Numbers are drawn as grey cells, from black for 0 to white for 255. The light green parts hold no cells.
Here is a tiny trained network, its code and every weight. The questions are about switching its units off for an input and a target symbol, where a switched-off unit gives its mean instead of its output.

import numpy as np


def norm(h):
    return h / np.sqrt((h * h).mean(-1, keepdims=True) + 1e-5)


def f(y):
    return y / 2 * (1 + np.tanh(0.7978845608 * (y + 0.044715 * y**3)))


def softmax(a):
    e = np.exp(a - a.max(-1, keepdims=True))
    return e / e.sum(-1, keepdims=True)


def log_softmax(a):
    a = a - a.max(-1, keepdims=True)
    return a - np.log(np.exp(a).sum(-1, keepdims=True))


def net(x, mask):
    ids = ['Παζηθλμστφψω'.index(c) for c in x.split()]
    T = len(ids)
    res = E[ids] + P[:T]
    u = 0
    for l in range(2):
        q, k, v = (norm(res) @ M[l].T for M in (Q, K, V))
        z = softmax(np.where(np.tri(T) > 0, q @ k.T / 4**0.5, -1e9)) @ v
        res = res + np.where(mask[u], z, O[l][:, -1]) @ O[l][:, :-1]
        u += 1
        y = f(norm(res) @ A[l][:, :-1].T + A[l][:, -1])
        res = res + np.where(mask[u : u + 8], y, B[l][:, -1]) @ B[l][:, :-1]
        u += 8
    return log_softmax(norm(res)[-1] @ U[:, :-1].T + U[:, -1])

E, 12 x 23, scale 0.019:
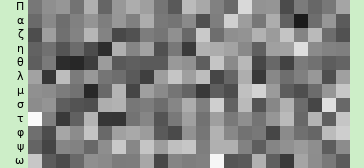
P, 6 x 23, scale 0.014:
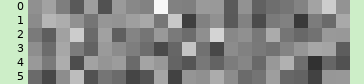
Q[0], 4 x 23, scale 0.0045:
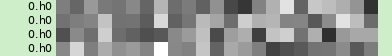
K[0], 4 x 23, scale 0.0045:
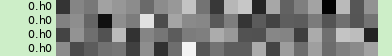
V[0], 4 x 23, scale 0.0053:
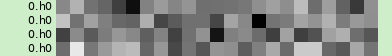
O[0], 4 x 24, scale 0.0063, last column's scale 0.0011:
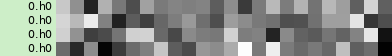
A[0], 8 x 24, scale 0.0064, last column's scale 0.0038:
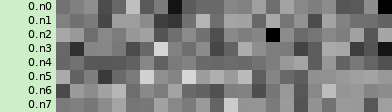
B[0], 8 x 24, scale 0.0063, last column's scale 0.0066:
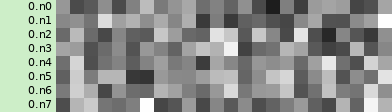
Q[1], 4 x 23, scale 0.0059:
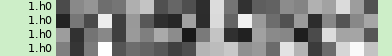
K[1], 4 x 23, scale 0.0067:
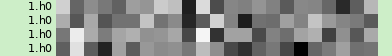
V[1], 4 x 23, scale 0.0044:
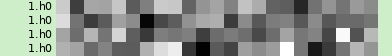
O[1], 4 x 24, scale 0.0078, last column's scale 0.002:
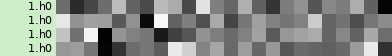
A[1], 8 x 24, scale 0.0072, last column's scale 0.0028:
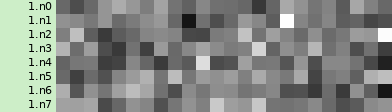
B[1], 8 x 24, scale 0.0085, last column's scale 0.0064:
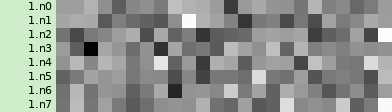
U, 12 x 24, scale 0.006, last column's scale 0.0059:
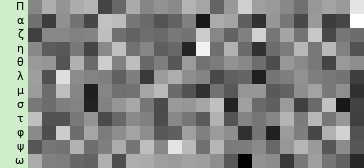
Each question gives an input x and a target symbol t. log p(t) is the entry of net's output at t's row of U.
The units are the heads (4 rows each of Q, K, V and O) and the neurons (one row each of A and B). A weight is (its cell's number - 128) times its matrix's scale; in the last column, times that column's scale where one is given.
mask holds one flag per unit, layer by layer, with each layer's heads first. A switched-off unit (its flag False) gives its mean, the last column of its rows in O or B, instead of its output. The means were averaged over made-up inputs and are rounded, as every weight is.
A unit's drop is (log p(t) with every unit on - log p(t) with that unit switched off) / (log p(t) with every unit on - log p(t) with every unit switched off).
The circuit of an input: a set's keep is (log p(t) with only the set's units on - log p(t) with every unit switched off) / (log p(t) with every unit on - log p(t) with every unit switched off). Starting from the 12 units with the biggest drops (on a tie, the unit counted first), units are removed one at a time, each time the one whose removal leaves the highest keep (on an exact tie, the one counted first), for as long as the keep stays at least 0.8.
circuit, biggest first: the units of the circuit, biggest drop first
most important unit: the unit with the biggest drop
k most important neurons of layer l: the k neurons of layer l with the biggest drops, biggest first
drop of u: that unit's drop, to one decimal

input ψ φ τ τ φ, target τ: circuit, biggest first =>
(1.h0; 1.n3; 0.n1)
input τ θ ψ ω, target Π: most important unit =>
0.n2
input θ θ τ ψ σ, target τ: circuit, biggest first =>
(1.h0; 1.n3)
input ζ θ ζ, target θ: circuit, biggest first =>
(1.h0; 0.n7; 0.n0; 0.h0)
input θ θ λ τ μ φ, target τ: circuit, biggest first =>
(1.h0; 1.n3; 1.n7)
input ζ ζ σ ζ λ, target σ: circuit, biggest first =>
(0.h0; 1.h0)
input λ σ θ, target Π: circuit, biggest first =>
(0.h0; 1.n4)
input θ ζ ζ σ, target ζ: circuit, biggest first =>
(1.h0; 1.n7; 0.n7)
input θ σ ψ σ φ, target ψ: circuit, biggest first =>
(1.h0; 1.n0)
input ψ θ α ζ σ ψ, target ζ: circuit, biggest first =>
(1.h0; 1.n7)
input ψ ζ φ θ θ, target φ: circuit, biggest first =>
(1.h0; 1.n4)
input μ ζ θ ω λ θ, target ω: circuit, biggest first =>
(0.h0; 1.h0)
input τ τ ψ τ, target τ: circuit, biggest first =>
(1.n3; 1.h0)
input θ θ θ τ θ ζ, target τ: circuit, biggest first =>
(1.h0; 1.n3)
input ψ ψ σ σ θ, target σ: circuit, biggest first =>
(0.h0; 0.n3)
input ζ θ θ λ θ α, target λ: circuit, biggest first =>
(1.h0; 1.n1)
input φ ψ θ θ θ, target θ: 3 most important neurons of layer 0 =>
(0.n4; 0.n7; 0.n1)
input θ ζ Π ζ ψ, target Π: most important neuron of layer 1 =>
(1.n5)
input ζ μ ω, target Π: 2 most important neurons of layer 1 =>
(1.n1; 1.n6)
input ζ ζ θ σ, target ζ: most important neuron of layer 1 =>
(1.n7)
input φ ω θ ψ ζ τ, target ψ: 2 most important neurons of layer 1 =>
(1.n0; 1.n2)
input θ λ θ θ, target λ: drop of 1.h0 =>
1.1
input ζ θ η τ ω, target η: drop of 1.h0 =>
0.9
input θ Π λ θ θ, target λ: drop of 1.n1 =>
0.6
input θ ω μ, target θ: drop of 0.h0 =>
0.5
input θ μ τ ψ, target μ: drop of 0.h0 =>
0.3
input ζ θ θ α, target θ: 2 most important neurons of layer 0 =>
(0.n7; 0.n5)
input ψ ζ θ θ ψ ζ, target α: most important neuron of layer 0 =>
(0.n5)
